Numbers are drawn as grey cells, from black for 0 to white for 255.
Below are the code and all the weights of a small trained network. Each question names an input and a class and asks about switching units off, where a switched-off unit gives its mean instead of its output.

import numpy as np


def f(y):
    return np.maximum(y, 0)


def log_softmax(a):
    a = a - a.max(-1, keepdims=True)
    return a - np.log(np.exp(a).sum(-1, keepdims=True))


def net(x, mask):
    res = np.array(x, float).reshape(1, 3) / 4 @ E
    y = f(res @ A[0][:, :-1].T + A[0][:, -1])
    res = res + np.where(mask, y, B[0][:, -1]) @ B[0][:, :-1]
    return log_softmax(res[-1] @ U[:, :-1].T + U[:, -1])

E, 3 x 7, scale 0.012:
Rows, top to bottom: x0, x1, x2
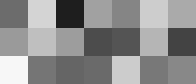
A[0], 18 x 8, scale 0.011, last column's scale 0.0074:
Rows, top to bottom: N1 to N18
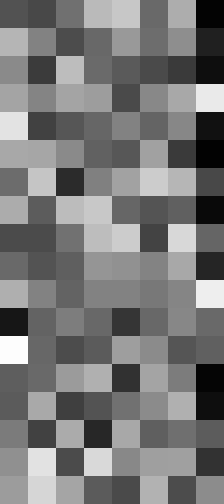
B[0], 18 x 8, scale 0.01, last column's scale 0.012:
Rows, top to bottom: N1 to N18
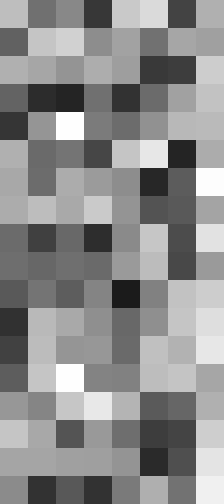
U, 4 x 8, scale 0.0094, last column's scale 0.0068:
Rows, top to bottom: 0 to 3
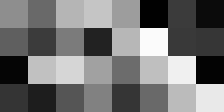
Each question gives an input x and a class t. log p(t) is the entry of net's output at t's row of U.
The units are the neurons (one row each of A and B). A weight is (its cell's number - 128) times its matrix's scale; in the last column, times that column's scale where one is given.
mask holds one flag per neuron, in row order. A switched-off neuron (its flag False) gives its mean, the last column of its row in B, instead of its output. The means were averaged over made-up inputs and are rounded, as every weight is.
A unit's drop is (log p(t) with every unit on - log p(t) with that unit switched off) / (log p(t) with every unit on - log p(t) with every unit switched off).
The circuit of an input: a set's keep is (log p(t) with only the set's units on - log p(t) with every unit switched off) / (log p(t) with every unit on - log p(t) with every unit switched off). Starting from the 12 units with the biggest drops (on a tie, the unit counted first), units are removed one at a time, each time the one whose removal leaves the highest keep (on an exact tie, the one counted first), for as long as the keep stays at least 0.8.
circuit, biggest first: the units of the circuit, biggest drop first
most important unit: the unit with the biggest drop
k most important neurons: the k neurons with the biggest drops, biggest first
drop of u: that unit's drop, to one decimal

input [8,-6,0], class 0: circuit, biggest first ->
N7
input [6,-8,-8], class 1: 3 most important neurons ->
N9, N1, N10
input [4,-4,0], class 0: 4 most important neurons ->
N18, N7, N17, N6
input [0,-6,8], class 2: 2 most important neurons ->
N5, N13
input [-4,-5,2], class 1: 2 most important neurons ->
N9, N7
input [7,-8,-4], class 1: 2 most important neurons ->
N9, N1
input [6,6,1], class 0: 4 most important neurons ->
N7, N17, N9, N15
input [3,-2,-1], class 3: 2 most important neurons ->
N3, N16
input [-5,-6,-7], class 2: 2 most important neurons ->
N12, N18
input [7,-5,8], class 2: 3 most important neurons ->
N13, N5, N11
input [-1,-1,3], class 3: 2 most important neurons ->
N12, N14
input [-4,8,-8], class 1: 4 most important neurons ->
N18, N6, N13, N5
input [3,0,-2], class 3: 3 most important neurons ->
N3, N16, N8
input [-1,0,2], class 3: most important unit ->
N12
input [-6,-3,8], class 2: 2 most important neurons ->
N13, N5
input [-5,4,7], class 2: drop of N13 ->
0.8
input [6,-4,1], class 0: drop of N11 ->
0.0
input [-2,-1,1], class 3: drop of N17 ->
0.2
